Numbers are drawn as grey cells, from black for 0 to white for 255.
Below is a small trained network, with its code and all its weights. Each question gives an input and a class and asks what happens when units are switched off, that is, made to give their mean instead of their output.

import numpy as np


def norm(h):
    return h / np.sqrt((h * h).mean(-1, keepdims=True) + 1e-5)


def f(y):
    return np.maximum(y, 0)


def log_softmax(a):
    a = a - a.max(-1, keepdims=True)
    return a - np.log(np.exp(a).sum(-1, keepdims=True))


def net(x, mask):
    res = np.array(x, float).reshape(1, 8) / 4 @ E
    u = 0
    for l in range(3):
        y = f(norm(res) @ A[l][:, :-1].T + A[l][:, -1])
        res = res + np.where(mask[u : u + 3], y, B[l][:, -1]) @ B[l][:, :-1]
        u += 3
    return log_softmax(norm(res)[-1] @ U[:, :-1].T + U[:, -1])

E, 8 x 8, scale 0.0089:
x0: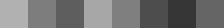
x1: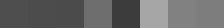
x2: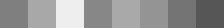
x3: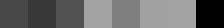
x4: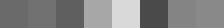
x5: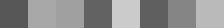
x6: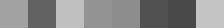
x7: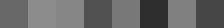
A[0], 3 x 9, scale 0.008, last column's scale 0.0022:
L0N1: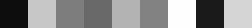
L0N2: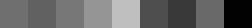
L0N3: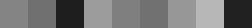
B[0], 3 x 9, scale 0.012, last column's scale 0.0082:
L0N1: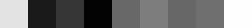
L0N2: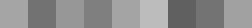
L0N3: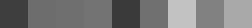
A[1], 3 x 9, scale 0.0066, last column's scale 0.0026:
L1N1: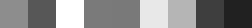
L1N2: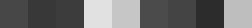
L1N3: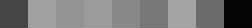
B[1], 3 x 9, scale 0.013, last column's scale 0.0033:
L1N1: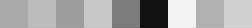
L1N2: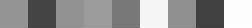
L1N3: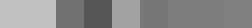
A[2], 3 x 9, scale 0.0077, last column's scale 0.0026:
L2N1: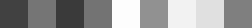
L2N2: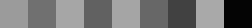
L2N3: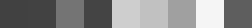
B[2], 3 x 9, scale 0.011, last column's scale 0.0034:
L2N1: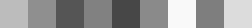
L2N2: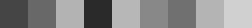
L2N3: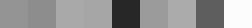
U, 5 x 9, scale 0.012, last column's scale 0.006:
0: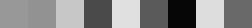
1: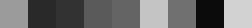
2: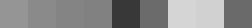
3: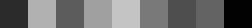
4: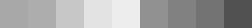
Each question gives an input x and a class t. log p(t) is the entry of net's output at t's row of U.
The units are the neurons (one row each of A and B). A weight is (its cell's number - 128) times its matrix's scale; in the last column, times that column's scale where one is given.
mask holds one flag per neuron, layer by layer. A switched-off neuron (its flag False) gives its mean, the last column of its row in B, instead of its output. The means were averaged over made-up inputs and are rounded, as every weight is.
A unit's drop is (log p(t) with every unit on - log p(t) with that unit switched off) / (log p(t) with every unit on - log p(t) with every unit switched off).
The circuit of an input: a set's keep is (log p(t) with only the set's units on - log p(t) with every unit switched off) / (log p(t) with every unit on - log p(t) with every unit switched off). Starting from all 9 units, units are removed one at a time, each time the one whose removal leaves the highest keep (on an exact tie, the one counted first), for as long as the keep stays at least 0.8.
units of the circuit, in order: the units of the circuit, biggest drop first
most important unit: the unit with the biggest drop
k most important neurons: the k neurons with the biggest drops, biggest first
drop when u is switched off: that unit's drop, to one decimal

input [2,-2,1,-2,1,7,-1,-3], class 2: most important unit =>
L2N1
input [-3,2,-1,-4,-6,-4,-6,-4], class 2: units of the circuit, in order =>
(L0N1, L1N1)
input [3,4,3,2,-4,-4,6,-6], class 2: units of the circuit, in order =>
(L0N1, L1N1)
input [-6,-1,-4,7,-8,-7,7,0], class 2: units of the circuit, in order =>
(L1N1, L0N1)
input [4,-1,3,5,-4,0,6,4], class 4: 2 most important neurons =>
(L0N1, L1N1)
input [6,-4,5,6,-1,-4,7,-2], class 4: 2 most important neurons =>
(L0N1, L1N1)
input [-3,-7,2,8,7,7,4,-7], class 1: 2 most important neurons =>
(L0N1, L1N2)
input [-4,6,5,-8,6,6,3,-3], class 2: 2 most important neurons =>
(L2N1, L2N3)
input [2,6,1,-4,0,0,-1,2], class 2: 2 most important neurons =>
(L0N1, L1N2)
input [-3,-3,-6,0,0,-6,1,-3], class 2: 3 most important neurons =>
(L0N1, L1N2, L0N3)
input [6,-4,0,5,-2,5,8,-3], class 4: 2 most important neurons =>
(L0N1, L1N2)
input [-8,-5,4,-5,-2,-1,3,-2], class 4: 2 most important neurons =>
(L0N1, L0N3)
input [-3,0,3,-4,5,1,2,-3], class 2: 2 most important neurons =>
(L2N1, L2N3)
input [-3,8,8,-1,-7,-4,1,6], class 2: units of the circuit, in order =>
(L1N1)
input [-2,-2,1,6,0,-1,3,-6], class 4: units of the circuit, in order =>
(L1N1, L0N1)
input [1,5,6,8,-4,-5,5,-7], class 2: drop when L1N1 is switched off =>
0.9
